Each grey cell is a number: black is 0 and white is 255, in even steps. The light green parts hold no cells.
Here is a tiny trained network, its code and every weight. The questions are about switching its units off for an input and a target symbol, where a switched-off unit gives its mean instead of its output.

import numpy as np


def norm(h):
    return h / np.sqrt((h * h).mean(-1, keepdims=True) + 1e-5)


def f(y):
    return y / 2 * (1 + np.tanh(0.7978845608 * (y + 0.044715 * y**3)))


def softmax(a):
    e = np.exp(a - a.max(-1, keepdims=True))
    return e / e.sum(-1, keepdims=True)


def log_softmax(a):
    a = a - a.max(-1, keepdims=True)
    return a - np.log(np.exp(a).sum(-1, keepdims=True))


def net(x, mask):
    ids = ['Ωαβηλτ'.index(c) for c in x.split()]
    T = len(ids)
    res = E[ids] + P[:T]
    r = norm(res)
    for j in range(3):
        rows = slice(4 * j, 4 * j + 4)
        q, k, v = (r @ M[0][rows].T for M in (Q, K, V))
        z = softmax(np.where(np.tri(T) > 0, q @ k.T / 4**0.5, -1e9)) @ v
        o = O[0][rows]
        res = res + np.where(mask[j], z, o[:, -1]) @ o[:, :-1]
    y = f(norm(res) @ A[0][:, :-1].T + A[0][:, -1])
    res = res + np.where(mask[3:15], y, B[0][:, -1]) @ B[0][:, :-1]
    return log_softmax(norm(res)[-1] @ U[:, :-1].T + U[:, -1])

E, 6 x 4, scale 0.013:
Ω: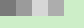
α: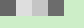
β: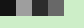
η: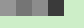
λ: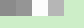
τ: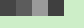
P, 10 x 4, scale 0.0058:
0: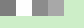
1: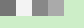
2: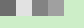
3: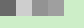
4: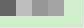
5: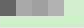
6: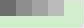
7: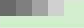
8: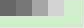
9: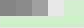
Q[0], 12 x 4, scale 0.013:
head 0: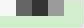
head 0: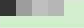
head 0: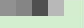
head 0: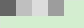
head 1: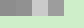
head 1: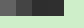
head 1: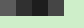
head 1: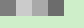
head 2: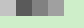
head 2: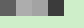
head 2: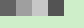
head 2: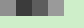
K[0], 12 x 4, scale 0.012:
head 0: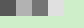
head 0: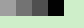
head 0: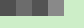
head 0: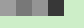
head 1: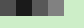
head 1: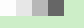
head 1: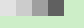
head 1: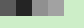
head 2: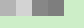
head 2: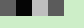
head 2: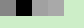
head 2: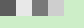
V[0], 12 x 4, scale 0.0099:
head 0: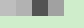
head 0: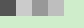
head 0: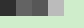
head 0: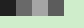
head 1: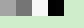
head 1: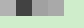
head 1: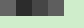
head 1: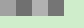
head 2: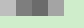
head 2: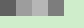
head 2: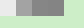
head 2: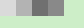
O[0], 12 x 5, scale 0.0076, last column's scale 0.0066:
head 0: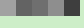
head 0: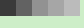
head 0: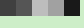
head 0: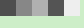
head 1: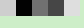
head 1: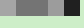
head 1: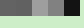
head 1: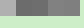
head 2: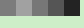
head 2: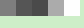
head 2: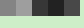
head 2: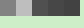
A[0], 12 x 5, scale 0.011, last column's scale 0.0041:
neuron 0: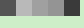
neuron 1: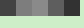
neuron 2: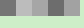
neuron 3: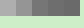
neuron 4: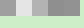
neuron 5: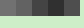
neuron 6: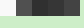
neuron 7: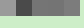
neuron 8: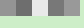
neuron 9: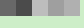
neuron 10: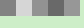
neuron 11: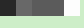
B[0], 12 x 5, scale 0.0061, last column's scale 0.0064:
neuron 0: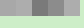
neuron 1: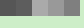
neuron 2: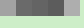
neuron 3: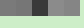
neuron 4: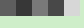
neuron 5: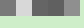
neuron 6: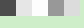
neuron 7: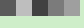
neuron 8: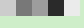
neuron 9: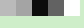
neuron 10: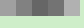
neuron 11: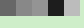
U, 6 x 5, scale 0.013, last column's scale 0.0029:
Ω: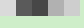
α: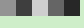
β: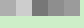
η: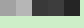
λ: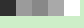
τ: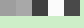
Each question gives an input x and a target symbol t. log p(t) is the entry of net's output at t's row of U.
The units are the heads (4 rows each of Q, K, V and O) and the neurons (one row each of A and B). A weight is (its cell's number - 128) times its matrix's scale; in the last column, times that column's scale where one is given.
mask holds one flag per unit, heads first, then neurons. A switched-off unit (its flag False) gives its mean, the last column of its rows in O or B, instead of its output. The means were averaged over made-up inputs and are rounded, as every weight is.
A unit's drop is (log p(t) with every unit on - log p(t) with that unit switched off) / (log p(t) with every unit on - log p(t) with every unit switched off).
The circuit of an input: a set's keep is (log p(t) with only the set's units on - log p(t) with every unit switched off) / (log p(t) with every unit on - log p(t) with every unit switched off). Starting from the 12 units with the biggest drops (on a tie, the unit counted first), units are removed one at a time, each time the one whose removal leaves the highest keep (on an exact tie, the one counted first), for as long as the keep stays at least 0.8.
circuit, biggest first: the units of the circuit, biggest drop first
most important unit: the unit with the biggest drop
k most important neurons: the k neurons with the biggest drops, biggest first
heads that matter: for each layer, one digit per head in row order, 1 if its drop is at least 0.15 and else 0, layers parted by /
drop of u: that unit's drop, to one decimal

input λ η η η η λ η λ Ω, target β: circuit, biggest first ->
(head 0; head 2; neuron 6)
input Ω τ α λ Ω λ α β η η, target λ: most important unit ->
head 0
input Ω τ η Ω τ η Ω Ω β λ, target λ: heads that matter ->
010
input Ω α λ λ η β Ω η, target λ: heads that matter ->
001
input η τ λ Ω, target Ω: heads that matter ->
001
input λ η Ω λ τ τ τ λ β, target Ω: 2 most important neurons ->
(neuron 6; neuron 9)
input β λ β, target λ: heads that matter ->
100
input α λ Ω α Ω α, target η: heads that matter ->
011
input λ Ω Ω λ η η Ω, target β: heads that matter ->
111
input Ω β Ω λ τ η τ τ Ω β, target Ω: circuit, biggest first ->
(head 2; head 1)
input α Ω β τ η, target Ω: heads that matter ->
001
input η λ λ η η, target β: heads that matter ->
000
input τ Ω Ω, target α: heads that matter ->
100
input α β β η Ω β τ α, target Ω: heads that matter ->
101
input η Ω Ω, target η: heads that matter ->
001
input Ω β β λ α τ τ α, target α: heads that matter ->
100
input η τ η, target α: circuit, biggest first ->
(head 2)
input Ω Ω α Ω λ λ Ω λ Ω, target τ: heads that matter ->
110
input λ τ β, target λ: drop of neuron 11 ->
0.2
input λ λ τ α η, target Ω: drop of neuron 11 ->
0.1
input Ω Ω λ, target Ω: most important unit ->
neuron 6
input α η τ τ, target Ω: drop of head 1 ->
-0.1
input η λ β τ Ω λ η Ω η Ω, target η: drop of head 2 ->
0.2
